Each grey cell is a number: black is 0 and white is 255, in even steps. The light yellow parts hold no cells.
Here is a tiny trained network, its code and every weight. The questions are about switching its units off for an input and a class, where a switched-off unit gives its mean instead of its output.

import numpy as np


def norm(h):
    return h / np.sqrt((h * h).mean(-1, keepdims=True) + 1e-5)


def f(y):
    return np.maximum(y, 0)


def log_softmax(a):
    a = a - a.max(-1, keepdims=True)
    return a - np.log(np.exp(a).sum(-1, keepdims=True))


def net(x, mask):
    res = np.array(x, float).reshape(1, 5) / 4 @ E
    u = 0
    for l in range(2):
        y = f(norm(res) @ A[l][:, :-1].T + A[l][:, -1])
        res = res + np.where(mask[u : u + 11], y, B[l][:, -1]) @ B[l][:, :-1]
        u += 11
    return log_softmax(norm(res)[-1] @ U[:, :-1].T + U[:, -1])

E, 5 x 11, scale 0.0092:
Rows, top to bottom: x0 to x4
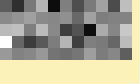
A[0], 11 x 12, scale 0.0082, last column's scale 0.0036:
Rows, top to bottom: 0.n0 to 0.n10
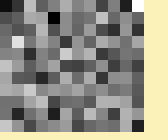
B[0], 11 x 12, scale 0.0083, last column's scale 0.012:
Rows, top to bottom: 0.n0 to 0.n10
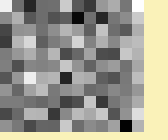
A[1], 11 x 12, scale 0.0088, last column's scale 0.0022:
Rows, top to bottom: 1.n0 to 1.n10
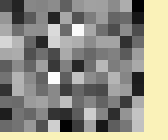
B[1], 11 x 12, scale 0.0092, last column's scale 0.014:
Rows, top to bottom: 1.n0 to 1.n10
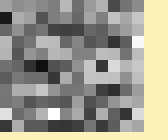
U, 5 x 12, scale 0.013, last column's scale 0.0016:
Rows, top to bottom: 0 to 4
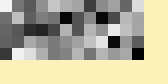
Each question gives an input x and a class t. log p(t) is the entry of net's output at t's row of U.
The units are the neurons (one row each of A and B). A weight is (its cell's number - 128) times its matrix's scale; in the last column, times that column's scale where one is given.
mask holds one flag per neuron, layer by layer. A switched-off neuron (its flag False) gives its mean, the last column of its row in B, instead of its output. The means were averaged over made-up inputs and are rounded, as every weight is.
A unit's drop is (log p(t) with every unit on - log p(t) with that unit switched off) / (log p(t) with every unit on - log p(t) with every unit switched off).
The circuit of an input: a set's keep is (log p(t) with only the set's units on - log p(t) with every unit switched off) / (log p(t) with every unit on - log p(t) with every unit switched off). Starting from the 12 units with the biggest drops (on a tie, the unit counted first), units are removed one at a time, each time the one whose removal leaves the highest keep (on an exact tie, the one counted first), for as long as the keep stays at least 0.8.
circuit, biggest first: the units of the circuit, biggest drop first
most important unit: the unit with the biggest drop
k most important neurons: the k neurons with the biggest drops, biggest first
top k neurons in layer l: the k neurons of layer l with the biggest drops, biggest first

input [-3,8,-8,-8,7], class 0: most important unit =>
0.n0
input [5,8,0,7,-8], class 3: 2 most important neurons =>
0.n9, 0.n0
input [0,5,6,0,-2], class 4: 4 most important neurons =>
0.n0, 0.n3, 0.n1, 1.n9
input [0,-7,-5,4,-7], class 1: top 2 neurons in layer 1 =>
1.n2, 1.n10
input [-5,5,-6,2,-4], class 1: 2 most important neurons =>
0.n6, 0.n4
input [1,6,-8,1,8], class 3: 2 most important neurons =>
1.n5, 0.n6
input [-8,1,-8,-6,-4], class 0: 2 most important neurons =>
0.n0, 1.n3
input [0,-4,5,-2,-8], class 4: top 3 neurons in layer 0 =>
0.n3, 0.n1, 0.n4
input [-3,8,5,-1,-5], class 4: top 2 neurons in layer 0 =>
0.n0, 0.n3
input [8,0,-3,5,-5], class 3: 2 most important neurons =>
0.n9, 1.n9
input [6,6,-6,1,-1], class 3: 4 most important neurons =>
0.n9, 0.n6, 1.n9, 0.n4
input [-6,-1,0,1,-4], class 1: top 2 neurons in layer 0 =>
0.n0, 0.n9
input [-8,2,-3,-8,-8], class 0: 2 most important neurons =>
0.n0, 1.n3
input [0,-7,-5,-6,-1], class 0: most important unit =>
0.n9
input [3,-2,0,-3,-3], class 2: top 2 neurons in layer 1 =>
1.n5, 1.n3
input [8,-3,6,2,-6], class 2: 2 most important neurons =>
1.n5, 0.n6
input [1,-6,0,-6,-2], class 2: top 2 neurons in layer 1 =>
1.n9, 1.n3
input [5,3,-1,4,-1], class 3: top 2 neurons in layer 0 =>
0.n9, 0.n0
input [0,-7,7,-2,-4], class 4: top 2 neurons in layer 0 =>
0.n3, 0.n1
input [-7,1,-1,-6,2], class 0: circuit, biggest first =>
0.n0
